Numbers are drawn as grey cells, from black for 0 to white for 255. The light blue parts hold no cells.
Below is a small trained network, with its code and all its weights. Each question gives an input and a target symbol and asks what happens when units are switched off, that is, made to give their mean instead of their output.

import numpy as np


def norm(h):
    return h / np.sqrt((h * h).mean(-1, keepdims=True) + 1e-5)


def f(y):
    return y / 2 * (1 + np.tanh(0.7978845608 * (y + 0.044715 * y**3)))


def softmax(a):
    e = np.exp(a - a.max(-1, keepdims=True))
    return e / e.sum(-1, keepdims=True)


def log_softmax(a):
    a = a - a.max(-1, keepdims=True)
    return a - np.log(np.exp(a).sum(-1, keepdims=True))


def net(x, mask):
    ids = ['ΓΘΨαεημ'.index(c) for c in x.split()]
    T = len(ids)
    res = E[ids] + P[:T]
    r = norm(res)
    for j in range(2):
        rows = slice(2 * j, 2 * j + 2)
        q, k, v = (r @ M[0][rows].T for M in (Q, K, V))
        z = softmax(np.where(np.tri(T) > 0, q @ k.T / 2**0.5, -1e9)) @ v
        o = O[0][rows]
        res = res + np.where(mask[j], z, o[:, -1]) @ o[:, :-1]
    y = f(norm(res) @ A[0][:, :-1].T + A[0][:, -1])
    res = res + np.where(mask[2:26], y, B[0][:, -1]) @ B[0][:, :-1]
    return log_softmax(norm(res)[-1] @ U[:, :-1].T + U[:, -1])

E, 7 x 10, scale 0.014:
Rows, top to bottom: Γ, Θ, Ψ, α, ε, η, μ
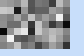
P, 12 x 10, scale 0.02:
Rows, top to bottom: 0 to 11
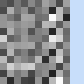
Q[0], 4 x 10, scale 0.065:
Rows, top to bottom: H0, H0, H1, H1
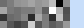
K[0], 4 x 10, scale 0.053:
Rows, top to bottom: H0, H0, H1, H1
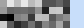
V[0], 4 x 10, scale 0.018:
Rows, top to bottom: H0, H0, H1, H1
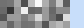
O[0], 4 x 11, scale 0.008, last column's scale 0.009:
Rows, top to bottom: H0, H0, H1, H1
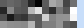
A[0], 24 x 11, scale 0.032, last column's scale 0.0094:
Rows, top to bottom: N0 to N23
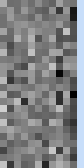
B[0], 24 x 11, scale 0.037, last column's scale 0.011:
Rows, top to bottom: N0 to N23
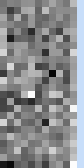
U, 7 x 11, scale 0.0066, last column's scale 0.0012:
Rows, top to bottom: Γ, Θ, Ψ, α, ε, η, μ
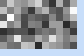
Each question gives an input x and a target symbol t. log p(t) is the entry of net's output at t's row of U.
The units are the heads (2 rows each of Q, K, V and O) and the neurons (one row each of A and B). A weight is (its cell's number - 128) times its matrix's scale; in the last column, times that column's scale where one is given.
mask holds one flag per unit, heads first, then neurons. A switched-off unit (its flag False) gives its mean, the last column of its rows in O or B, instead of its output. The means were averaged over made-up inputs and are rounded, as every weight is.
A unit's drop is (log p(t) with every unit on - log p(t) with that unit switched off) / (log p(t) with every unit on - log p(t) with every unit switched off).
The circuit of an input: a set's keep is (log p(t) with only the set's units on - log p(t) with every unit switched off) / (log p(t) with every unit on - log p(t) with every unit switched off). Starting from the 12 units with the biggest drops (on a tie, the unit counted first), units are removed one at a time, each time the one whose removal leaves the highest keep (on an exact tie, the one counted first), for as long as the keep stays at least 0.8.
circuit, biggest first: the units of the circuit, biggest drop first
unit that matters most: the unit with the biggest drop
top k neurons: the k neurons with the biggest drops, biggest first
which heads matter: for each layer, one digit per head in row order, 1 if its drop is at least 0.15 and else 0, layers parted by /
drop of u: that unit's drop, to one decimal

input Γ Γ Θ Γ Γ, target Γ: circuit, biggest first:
H0, N23, N17
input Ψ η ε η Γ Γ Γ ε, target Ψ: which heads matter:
10
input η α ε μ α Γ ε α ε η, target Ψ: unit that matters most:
N9
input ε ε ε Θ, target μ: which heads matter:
01
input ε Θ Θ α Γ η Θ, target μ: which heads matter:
00
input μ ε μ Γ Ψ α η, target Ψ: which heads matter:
00
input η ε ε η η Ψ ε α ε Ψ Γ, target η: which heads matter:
10
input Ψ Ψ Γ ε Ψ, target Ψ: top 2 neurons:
N23, N19
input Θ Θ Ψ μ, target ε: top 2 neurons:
N5, N14
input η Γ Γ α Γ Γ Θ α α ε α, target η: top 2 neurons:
N15, N23
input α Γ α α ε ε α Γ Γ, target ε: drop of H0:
0.2
